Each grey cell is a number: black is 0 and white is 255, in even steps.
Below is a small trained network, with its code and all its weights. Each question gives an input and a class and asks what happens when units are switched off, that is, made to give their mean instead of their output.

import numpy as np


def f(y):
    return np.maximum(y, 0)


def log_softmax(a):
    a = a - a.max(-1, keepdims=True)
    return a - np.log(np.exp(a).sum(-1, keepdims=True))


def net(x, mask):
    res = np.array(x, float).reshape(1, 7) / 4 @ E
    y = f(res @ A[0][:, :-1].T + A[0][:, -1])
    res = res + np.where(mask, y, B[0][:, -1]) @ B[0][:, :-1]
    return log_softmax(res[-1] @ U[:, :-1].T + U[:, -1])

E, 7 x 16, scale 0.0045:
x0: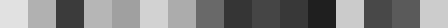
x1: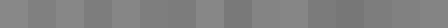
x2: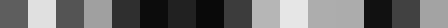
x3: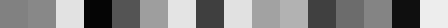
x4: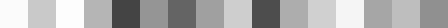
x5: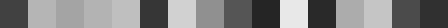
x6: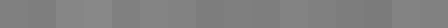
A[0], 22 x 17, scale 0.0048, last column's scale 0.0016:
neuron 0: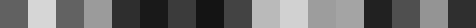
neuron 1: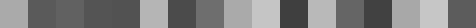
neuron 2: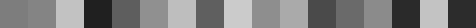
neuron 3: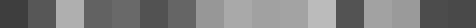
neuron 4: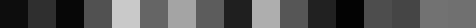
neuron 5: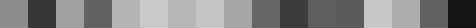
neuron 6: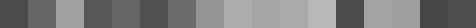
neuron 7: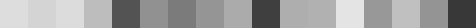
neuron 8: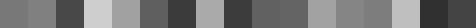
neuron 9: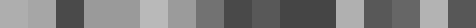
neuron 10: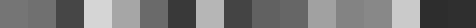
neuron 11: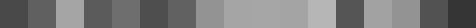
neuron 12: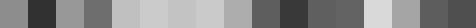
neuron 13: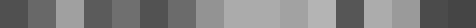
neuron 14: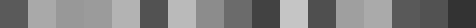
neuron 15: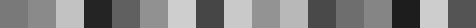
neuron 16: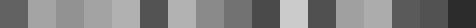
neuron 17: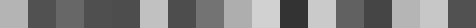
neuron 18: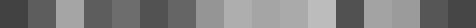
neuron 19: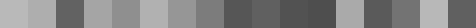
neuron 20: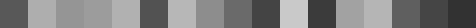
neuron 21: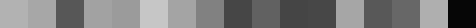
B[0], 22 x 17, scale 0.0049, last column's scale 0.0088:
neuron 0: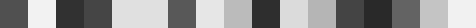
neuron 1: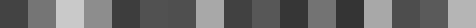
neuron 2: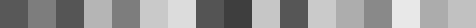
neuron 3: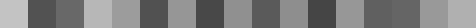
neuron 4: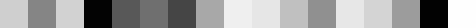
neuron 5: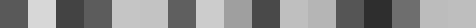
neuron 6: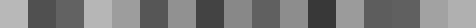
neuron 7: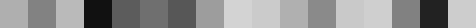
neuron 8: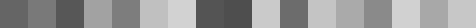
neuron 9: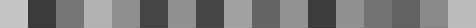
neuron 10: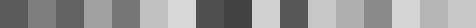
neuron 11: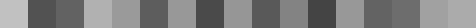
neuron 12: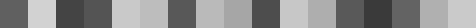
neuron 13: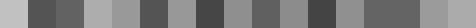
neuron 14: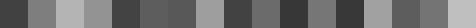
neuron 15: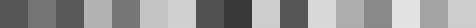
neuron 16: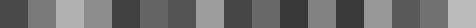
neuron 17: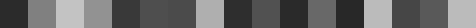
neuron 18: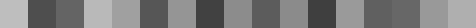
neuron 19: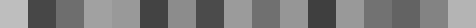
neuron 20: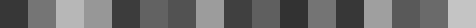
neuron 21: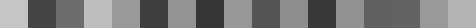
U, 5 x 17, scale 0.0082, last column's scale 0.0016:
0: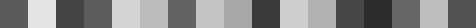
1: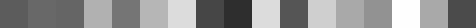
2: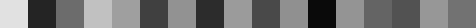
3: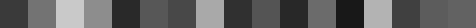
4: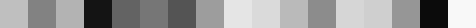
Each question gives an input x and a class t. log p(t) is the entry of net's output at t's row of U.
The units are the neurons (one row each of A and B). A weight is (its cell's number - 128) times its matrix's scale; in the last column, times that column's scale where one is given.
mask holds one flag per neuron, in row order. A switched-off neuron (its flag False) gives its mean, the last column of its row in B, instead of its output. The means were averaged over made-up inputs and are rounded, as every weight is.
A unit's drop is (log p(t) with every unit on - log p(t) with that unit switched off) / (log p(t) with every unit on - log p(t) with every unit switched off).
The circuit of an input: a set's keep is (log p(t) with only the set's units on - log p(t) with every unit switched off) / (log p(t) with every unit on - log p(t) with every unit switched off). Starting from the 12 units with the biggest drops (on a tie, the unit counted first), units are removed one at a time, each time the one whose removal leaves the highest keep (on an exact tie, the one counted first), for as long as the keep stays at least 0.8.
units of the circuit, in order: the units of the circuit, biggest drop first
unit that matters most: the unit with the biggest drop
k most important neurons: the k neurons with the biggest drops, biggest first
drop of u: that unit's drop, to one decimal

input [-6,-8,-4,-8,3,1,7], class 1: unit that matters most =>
neuron 10
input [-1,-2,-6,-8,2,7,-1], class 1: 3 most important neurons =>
neuron 10; neuron 8; neuron 0
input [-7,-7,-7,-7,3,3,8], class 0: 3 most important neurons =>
neuron 12; neuron 5; neuron 15
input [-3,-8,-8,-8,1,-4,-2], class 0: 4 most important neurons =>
neuron 12; neuron 5; neuron 15; neuron 2
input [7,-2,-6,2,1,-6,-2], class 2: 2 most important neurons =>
neuron 0; neuron 21
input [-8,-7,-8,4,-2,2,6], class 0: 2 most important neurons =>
neuron 5; neuron 12
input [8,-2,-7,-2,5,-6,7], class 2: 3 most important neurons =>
neuron 0; neuron 21; neuron 9
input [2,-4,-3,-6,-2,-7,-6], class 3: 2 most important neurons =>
neuron 17; neuron 1
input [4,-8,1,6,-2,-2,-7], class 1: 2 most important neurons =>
neuron 15; neuron 2
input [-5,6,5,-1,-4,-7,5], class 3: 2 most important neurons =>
neuron 17; neuron 1
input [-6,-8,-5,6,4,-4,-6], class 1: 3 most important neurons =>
neuron 2; neuron 15; neuron 0
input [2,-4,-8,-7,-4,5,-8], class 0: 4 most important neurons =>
neuron 12; neuron 5; neuron 15; neuron 2
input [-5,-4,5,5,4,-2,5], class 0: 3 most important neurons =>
neuron 0; neuron 4; neuron 10
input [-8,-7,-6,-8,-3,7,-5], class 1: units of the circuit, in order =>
neuron 10
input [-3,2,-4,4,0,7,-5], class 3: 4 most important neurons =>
neuron 0; neuron 20; neuron 14; neuron 16
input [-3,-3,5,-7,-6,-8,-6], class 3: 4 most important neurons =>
neuron 17; neuron 1; neuron 15; neuron 2
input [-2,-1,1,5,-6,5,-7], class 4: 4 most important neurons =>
neuron 4; neuron 10; neuron 8; neuron 17
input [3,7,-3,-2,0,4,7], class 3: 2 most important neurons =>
neuron 0; neuron 20
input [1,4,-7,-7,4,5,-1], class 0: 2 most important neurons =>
neuron 12; neuron 5
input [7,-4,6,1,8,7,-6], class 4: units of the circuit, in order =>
neuron 7
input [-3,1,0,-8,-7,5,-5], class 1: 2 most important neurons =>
neuron 10; neuron 8
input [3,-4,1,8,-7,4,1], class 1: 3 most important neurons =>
neuron 15; neuron 2; neuron 7
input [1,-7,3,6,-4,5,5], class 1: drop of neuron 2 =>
0.5
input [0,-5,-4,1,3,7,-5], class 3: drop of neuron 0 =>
0.1
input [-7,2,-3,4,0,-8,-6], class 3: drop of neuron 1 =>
0.9
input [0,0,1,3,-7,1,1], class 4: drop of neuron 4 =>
0.7
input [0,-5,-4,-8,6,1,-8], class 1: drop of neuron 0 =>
0.1
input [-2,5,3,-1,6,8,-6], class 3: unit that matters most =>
neuron 4
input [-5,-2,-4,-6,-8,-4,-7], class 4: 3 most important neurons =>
neuron 4; neuron 15; neuron 2
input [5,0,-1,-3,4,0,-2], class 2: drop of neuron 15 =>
0.2
